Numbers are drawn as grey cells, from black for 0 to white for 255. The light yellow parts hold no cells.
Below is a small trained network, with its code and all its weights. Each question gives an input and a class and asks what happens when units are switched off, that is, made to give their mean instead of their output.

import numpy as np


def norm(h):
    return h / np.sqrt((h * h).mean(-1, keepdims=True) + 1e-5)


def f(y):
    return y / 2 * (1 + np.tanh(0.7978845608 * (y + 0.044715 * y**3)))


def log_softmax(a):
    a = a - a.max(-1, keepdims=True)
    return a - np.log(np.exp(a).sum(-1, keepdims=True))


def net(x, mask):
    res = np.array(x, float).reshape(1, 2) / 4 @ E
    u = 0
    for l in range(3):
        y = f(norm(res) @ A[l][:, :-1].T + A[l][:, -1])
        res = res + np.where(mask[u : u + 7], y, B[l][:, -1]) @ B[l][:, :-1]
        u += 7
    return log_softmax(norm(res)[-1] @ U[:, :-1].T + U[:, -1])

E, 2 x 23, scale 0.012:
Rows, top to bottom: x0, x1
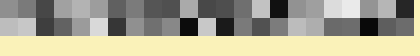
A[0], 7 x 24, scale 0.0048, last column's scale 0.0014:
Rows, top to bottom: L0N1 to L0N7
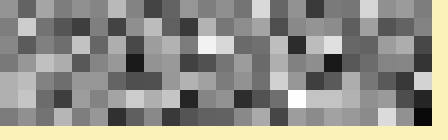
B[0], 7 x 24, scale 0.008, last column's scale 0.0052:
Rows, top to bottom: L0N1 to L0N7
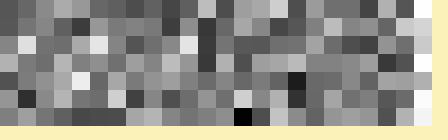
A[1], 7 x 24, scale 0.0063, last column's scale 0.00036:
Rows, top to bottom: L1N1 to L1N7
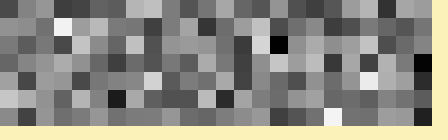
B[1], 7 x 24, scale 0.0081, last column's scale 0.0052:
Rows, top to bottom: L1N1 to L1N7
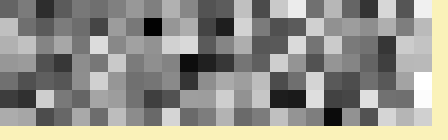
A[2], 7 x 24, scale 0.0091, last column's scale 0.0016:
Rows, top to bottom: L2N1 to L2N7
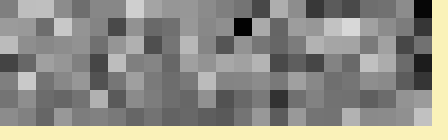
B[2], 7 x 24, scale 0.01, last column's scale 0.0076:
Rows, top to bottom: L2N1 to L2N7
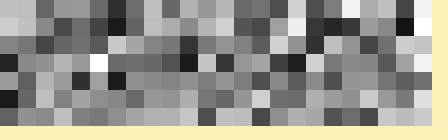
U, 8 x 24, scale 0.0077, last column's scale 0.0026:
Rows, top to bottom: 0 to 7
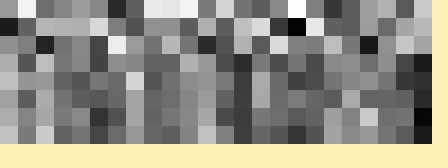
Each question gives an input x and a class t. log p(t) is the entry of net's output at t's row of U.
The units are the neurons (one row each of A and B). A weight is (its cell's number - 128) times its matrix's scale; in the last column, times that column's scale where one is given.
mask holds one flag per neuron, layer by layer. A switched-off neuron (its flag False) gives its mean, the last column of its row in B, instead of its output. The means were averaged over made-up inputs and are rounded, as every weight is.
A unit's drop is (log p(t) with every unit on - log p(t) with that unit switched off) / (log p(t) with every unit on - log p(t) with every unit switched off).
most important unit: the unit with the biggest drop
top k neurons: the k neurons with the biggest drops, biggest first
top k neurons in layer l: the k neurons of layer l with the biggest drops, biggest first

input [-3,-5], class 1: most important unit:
L0N7
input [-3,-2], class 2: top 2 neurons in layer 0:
L0N7, L0N3
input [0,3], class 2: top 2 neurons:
L0N6, L0N2
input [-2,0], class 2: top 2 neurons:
L1N2, L0N7
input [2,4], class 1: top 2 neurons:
L0N4, L1N2
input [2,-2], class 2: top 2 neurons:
L1N4, L0N1
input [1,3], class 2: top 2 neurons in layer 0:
L0N6, L0N1
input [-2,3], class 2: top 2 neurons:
L0N7, L0N4
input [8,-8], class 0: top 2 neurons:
L2N2, L0N6
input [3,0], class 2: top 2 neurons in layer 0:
L0N4, L0N3
